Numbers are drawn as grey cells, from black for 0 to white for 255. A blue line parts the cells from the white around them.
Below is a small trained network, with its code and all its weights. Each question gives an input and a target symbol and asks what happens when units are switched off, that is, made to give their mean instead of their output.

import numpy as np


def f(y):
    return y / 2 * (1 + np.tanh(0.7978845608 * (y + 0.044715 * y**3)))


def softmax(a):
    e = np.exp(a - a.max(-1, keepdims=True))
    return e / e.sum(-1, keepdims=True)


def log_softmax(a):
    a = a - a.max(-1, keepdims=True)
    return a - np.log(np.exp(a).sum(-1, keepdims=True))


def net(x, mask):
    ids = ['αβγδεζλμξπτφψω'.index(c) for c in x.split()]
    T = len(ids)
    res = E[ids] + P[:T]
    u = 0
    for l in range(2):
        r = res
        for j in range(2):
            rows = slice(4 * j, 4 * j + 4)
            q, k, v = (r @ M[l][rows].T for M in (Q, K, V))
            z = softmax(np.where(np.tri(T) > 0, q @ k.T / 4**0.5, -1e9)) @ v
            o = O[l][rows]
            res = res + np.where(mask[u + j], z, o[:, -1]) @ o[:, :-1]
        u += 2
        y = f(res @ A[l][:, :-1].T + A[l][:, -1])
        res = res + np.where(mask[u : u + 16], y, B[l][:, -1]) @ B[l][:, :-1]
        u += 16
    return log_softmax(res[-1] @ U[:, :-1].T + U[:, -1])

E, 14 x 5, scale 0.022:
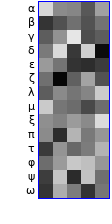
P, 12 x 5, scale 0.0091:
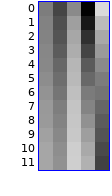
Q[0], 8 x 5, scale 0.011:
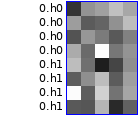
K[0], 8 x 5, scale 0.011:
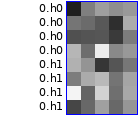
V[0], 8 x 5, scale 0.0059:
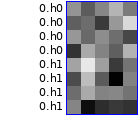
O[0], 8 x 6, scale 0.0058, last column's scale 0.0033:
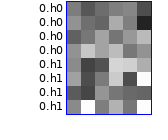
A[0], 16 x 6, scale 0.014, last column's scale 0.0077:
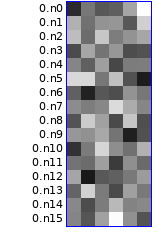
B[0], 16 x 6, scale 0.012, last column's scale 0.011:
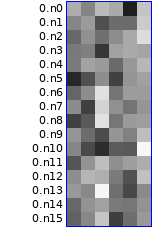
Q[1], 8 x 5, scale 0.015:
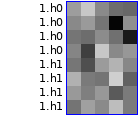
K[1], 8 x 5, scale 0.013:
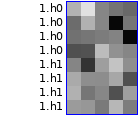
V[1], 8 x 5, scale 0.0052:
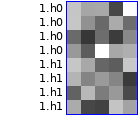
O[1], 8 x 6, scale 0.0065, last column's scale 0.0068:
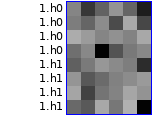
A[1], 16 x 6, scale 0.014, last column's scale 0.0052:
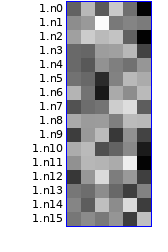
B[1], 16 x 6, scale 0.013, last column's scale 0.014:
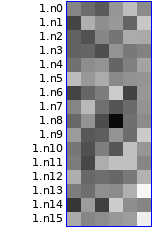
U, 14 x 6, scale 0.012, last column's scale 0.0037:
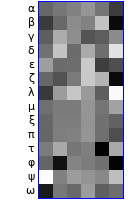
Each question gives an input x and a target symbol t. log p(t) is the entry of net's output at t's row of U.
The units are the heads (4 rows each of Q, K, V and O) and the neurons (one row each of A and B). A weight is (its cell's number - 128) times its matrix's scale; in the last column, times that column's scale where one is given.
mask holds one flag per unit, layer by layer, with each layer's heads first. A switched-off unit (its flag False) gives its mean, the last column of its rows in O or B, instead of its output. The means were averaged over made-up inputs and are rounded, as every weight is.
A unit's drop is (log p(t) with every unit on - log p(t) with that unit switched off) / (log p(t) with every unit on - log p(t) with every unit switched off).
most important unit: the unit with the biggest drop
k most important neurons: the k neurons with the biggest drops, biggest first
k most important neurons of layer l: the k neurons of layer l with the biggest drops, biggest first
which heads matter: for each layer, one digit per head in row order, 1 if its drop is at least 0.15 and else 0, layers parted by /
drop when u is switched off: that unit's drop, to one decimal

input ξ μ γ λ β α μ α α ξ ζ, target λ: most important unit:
1.n1
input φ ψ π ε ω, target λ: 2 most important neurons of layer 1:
1.n1, 1.n13
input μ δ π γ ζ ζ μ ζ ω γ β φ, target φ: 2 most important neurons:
0.n15, 0.n10
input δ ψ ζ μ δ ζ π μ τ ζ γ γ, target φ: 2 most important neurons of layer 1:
1.n1, 1.n9
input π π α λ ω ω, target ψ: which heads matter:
01 / 10
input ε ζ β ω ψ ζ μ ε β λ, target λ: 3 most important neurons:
1.n1, 0.n7, 0.n13
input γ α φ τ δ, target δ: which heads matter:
00 / 10
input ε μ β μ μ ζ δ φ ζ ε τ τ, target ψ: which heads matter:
10 / 11
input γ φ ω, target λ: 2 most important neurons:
0.n0, 1.n1
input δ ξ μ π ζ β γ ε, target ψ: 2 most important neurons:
0.n2, 1.n1
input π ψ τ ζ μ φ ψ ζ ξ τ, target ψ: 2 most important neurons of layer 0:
0.n10, 0.n0
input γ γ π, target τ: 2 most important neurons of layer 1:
1.n1, 1.n9
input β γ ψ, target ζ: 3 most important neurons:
0.n0, 1.n0, 1.n2
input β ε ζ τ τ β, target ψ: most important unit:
0.n0
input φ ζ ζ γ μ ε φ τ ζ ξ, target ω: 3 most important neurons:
0.n10, 1.n14, 0.n7
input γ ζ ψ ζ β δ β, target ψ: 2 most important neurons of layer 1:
1.n15, 1.n1
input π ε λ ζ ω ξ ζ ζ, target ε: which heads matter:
01 / 01
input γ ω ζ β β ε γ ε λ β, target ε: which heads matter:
00 / 01
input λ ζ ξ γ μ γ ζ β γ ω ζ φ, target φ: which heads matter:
00 / 00
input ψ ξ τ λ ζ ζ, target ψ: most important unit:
0.h1
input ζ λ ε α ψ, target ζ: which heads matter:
00 / 00
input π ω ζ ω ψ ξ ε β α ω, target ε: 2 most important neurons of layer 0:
0.n10, 0.n12
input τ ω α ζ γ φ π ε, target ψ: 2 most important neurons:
1.n1, 0.n2
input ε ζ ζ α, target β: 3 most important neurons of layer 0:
0.n2, 0.n10, 0.n0
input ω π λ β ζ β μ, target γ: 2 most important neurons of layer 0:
0.n10, 0.n0
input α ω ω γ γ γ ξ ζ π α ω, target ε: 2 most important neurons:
1.n6, 0.n12
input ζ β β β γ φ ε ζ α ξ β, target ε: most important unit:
1.n6
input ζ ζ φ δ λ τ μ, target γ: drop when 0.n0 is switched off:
0.1
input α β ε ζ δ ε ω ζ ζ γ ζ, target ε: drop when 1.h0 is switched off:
-0.1
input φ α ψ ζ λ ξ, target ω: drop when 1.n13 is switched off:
0.0
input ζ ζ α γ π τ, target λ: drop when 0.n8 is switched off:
0.2
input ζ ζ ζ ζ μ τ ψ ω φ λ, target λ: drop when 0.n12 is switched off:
-0.1
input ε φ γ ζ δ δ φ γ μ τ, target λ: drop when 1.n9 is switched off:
0.2
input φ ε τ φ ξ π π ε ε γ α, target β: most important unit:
0.n2
